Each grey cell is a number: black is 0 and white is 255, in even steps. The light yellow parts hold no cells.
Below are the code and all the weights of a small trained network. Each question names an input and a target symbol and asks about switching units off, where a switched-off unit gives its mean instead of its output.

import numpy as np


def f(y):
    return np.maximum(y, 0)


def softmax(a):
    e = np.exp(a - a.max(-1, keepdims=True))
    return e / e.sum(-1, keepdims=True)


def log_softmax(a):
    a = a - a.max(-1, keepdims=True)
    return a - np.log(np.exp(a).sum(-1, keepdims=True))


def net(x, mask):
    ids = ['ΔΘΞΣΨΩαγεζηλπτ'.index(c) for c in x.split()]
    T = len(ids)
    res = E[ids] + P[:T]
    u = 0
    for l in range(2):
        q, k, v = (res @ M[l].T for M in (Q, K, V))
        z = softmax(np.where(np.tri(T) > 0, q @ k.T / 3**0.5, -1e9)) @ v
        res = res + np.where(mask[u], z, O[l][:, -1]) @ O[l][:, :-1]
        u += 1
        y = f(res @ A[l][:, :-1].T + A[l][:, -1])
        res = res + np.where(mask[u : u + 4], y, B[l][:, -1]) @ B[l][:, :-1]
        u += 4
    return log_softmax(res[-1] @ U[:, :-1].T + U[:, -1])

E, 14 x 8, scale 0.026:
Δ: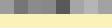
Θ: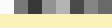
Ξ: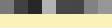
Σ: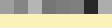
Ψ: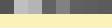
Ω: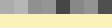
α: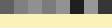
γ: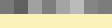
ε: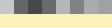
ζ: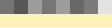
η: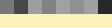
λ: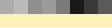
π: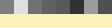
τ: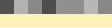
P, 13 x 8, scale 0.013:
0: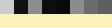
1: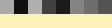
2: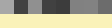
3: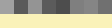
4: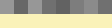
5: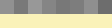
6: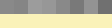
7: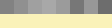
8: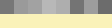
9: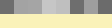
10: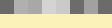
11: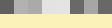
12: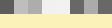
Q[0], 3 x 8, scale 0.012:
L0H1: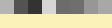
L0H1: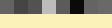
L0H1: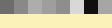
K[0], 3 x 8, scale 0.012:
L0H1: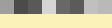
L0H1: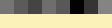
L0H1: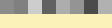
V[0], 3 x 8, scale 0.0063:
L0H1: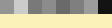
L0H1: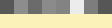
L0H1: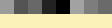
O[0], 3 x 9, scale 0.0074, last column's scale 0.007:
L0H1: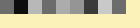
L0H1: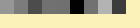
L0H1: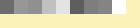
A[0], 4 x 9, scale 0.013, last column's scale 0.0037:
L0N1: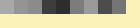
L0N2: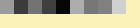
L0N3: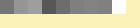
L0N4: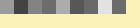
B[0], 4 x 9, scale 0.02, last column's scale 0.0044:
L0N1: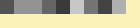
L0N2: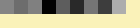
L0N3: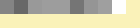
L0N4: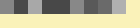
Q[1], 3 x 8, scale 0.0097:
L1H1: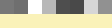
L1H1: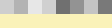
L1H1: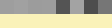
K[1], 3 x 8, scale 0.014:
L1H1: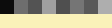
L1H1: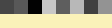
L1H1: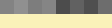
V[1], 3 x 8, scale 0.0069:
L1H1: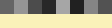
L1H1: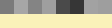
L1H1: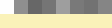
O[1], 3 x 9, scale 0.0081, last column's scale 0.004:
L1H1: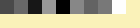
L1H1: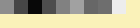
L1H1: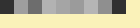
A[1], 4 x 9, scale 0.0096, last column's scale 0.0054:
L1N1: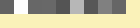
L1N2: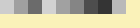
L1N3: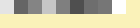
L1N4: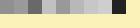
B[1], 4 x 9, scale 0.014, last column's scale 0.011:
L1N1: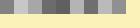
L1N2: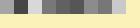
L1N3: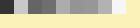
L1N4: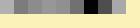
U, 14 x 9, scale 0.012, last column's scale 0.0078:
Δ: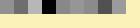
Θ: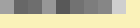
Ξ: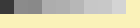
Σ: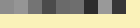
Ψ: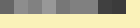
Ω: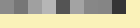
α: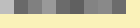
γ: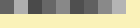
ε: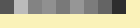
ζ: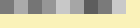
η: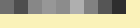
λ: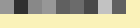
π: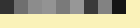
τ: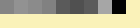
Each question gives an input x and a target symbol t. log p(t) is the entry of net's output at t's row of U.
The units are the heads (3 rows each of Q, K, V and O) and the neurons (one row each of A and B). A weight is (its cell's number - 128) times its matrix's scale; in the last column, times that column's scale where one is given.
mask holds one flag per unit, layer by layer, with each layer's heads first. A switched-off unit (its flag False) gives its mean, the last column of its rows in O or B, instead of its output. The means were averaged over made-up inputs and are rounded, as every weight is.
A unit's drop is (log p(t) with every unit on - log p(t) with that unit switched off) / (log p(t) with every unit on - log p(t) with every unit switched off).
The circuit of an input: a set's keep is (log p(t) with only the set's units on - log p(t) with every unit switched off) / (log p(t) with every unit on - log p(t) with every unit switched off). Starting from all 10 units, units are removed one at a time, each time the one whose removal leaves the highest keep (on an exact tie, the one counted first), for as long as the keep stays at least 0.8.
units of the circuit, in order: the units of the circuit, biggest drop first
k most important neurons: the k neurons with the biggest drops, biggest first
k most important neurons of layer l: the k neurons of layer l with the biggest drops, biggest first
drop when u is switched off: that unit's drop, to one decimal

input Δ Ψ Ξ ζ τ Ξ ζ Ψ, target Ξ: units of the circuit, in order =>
[L0N3 L1N4]
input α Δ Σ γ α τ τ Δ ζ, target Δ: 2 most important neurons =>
[L0N4 L0N3]
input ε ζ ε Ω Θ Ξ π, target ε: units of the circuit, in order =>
[L0N1 L1N1]
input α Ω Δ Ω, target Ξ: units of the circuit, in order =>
[L0H1 L1N3 L1H1]
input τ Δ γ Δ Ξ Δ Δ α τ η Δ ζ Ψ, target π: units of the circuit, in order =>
[L0N2 L1H1]
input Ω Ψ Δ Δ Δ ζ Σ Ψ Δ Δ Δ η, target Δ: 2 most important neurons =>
[L1N2 L0N3]
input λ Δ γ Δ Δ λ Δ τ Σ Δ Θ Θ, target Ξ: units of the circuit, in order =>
[L1N3]
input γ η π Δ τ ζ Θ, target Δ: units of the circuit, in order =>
[L0H1 L0N4]
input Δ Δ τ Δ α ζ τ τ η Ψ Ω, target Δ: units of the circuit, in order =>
[L1H1 L0N1]
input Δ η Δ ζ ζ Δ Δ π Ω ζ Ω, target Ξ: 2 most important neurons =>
[L1N3 L0N1]
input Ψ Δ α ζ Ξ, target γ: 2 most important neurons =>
[L0N2 L1N3]
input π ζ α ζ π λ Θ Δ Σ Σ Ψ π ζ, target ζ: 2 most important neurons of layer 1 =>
[L1N4 L1N2]
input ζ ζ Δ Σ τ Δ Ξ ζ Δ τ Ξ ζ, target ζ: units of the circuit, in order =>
[L0H1 L1N4 L0N2]
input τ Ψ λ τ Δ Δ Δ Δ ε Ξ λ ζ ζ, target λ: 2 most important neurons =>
[L1N3 L0N2]
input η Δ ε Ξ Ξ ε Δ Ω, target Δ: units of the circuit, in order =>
[L1N2]
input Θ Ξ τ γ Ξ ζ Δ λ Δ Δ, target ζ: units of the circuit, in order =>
[L1N4 L0N2]
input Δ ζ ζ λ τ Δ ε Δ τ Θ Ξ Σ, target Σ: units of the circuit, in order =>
[L0H1 L0N2 L1H1]
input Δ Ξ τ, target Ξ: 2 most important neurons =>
[L0N3 L0N2]
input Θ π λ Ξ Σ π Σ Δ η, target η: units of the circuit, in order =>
[L0H1 L0N2 L1H1 L1N3]
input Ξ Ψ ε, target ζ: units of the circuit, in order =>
[L0H1]
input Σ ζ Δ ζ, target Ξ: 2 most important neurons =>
[L0N4 L1N2]
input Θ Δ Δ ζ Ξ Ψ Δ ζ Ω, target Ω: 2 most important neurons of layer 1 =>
[L1N2 L1N1]
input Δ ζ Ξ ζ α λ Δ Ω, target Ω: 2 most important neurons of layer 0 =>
[L0N2 L0N1]
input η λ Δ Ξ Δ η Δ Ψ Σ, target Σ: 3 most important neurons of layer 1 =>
[L1N1 L1N2 L1N3]
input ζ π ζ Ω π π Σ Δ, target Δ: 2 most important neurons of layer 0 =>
[L0N2 L0N3]
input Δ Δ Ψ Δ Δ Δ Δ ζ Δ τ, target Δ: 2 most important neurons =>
[L1N3 L0N1]
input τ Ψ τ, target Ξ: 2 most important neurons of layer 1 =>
[L1N2 L1N4]
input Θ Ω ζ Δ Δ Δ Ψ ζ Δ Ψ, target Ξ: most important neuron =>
[L0N3]
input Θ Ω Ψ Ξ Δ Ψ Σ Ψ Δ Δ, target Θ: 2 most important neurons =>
[L0N2 L1N3]
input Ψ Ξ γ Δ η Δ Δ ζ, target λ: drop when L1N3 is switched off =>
0.3
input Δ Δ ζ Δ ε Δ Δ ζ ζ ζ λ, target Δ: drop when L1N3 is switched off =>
0.0
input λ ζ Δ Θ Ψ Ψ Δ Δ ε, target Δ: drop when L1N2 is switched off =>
-0.1
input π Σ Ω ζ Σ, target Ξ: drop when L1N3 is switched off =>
0.3
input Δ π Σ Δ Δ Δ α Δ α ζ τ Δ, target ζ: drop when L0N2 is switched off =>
0.1
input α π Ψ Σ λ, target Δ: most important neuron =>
[L1N2]
